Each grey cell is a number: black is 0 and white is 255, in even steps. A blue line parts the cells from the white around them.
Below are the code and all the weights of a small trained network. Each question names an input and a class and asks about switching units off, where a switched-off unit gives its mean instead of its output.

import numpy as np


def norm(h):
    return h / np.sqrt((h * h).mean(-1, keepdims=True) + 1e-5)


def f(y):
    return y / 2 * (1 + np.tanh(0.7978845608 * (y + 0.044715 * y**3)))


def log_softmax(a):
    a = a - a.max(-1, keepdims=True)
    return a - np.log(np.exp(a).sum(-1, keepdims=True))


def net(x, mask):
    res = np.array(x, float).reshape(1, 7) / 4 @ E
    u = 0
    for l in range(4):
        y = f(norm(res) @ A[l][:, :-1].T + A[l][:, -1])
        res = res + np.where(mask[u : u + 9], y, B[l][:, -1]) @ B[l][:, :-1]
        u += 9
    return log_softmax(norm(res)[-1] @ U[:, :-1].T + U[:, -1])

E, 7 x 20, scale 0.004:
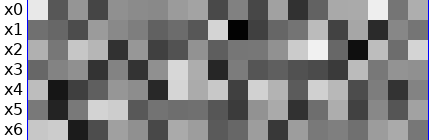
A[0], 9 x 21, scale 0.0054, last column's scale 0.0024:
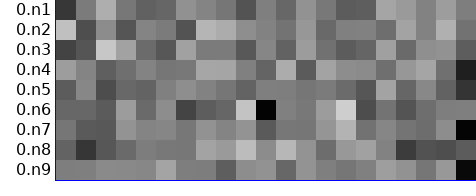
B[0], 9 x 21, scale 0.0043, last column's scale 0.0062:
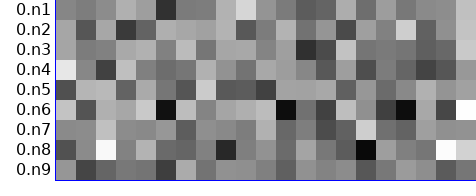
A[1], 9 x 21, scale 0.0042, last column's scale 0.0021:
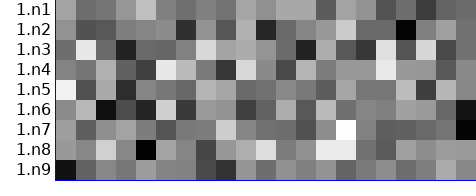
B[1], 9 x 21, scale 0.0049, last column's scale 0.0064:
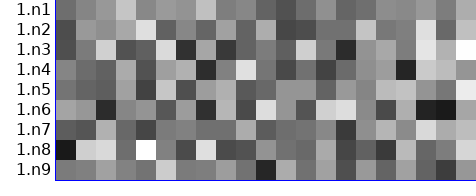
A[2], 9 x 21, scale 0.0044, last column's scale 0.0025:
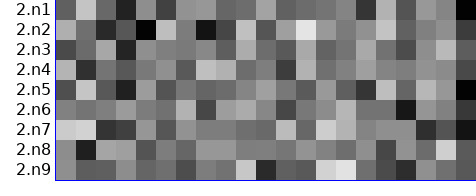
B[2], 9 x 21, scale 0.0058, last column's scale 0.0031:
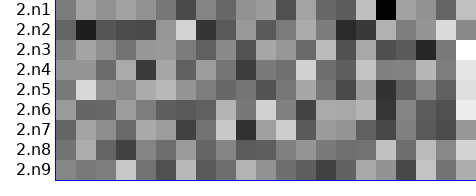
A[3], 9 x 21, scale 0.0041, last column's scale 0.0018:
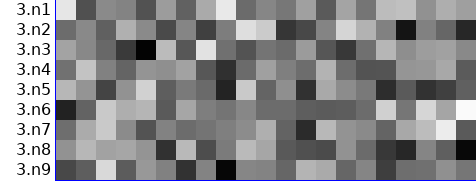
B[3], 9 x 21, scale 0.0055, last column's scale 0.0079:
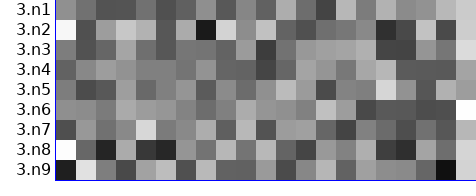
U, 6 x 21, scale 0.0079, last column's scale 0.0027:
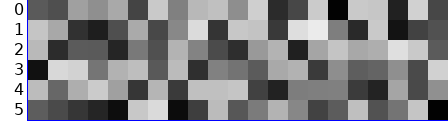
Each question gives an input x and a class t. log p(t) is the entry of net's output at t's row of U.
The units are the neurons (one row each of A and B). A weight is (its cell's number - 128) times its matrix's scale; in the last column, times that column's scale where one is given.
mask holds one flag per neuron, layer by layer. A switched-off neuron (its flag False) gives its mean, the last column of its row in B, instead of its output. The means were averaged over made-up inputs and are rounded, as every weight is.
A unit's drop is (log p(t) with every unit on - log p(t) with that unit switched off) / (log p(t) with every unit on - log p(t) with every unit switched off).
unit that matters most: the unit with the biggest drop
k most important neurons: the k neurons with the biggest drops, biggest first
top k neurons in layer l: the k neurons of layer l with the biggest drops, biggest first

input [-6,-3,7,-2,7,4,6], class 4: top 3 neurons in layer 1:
[1.n3; 1.n2; 1.n9]
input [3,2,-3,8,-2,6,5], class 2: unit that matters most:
1.n8
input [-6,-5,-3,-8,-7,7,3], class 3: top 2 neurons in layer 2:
[2.n6; 2.n9]
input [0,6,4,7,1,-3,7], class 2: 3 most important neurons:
[1.n8; 0.n4; 1.n5]
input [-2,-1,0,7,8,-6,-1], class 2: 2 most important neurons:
[1.n5; 0.n2]
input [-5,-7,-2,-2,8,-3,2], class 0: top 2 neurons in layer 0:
[0.n8; 0.n4]
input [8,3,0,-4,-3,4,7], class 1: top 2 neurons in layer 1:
[1.n6; 1.n3]
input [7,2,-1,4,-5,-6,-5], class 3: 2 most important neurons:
[1.n3; 0.n6]
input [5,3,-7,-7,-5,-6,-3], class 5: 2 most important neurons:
[1.n4; 2.n2]
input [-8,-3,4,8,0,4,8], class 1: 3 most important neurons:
[1.n6; 0.n6; 0.n8]
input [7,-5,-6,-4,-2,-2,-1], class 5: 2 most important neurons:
[1.n4; 0.n6]
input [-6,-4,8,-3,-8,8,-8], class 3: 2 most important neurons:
[1.n8; 0.n6]
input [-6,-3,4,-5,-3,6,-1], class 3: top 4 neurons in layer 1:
[1.n8; 1.n4; 1.n6; 1.n7]
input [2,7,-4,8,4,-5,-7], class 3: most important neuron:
[1.n3]
